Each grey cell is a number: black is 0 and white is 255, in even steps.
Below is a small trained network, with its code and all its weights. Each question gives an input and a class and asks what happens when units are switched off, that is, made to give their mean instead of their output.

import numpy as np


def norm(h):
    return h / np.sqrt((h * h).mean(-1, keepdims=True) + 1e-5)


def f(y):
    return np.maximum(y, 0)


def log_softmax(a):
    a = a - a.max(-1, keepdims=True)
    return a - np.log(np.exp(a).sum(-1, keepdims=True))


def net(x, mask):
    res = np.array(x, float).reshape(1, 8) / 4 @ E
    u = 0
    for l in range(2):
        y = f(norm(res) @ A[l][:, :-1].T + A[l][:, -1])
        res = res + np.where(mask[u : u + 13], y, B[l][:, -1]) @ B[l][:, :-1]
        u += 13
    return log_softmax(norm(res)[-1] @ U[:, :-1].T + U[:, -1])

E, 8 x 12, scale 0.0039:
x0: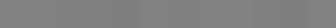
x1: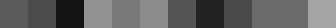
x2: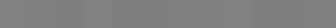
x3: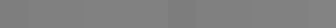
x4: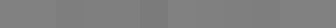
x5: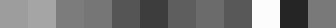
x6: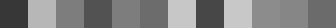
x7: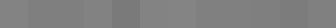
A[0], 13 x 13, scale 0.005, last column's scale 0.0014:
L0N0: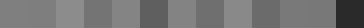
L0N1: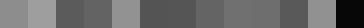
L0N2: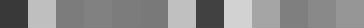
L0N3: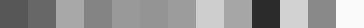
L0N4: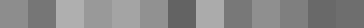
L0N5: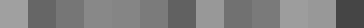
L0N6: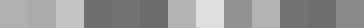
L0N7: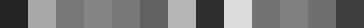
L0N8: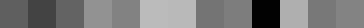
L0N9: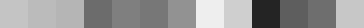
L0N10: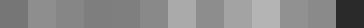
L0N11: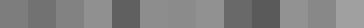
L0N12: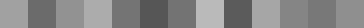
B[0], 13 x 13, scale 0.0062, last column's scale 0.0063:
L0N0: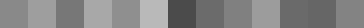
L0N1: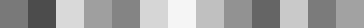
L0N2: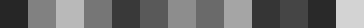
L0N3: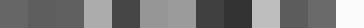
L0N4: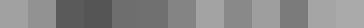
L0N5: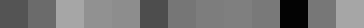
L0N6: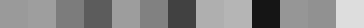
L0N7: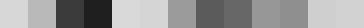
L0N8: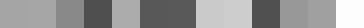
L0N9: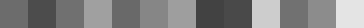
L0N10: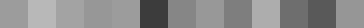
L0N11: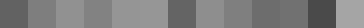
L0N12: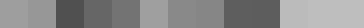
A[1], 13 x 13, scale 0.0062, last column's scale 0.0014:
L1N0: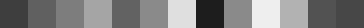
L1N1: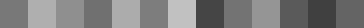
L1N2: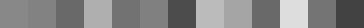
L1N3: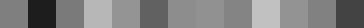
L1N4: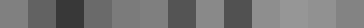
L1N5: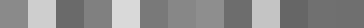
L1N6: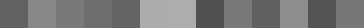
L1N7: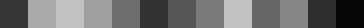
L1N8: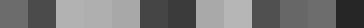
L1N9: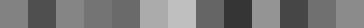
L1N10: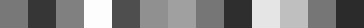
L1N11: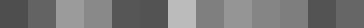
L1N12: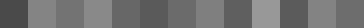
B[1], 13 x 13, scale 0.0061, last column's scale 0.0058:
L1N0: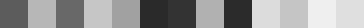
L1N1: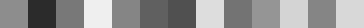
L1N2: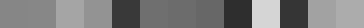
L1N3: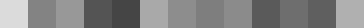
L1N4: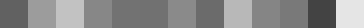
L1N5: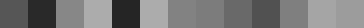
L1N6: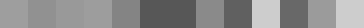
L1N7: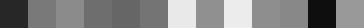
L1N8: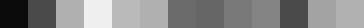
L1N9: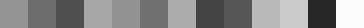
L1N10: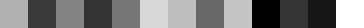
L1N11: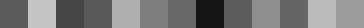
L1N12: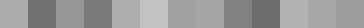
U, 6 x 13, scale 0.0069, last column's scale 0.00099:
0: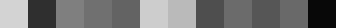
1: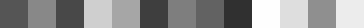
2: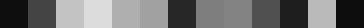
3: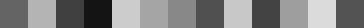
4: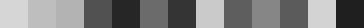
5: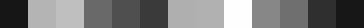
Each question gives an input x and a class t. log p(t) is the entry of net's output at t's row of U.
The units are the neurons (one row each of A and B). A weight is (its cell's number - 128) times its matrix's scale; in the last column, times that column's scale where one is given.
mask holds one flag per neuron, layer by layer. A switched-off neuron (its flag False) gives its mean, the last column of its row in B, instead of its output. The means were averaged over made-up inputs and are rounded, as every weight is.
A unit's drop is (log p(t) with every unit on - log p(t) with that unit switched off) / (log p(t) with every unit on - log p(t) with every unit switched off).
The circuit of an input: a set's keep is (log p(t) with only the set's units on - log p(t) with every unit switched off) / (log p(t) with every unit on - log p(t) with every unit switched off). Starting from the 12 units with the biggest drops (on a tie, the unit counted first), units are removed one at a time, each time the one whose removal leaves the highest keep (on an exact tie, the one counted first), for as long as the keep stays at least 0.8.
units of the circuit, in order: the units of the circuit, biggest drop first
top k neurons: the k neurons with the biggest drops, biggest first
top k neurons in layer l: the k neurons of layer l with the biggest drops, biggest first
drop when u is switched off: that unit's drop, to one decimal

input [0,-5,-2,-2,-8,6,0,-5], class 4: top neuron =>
L0N12
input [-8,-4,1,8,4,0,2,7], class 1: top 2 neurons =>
L0N9; L0N8
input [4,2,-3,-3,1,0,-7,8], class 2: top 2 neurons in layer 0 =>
L0N3; L0N9
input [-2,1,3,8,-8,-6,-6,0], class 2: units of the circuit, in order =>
L1N8; L0N7
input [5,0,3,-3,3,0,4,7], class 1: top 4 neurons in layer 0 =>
L0N8; L0N6; L0N7; L0N2
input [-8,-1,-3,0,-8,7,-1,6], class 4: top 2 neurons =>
L0N3; L1N10
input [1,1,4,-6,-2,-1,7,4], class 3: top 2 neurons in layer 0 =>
L0N7; L0N9
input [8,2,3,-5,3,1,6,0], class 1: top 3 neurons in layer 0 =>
L0N8; L0N6; L0N7
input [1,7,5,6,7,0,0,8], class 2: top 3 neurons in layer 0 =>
L0N3; L0N9; L0N7
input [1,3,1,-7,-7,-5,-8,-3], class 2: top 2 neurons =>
L0N8; L1N8
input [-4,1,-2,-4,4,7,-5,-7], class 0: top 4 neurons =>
L0N8; L0N6; L0N7; L0N1
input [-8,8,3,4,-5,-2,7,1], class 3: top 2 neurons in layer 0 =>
L0N7; L0N3
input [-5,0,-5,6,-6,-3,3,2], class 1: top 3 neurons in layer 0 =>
L0N3; L0N6; L0N2
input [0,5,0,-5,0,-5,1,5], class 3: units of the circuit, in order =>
L0N8
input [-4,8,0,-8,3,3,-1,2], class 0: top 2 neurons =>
L1N10; L0N2
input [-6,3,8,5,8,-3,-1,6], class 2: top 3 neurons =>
L0N8; L1N8; L0N2
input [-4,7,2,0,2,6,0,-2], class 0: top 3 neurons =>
L1N10; L0N2; L0N7
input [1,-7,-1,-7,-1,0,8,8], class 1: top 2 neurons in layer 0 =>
L0N9; L0N8
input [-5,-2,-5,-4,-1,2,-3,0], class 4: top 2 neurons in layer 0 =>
L0N12; L0N7
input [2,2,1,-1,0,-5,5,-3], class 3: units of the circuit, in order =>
L0N7
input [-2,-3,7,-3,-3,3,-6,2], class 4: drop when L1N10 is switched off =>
0.1
